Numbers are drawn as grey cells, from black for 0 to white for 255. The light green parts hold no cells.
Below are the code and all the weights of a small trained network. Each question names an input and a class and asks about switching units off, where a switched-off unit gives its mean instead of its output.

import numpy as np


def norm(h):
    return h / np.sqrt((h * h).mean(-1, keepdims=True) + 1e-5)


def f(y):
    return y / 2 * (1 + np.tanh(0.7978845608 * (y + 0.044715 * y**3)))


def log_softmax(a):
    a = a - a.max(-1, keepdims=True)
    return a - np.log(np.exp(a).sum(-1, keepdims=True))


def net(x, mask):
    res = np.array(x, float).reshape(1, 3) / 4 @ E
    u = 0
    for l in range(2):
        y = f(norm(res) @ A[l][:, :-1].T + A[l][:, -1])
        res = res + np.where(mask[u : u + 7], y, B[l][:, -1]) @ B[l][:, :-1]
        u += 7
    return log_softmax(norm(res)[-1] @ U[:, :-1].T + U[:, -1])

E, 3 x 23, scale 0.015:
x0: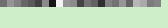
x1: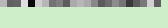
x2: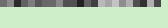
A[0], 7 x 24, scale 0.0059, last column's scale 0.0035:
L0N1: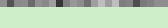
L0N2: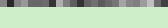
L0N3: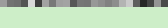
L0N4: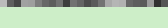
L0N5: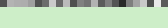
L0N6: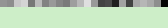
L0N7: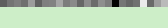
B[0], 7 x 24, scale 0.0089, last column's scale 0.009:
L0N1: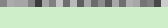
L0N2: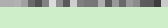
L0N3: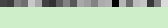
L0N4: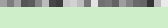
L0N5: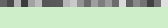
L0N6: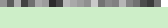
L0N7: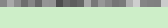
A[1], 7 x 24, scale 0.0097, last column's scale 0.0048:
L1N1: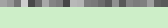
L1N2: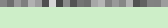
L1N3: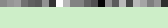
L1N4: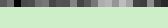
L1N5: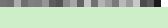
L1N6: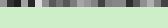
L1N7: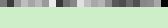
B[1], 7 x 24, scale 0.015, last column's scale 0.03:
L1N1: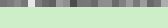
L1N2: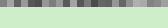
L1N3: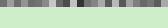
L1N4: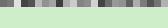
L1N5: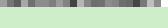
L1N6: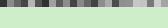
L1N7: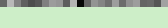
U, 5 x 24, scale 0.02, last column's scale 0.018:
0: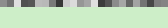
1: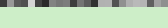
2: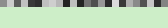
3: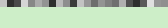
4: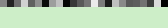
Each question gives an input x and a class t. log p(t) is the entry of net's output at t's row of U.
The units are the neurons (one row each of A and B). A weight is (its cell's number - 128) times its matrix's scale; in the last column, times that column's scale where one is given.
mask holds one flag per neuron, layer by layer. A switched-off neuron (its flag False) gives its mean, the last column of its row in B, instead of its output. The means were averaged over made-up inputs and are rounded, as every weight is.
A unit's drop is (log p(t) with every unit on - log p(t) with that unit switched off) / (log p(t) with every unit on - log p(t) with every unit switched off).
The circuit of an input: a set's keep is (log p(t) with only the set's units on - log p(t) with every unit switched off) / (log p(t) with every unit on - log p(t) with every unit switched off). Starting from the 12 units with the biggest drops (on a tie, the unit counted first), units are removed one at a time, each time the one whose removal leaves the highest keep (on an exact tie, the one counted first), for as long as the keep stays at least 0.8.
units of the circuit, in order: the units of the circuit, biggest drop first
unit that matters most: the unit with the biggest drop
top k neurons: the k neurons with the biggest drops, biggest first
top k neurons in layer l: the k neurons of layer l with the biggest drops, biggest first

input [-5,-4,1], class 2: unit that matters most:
L1N2
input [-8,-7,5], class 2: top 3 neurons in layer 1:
[L1N2 L1N6 L1N1]
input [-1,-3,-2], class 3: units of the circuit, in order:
[L1N4 L1N6 L1N5]
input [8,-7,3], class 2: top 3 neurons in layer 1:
[L1N3 L1N6 L1N1]
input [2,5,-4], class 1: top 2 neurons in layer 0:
[L0N4 L0N5]
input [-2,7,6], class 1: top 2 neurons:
[L1N6 L1N1]
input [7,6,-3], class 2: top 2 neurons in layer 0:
[L0N2 L0N6]
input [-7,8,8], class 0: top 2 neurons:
[L1N4 L0N4]
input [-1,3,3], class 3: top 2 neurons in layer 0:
[L0N1 L0N4]
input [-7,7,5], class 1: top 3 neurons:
[L1N6 L1N1 L0N2]
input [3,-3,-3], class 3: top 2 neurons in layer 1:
[L1N4 L1N5]
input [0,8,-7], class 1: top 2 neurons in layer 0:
[L0N4 L0N5]
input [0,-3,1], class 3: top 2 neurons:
[L1N6 L1N7]
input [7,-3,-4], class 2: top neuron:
[L1N3]
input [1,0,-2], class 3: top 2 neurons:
[L1N4 L1N5]
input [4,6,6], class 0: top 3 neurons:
[L1N4 L0N4 L0N2]
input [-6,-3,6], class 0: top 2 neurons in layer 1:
[L1N4 L1N3]
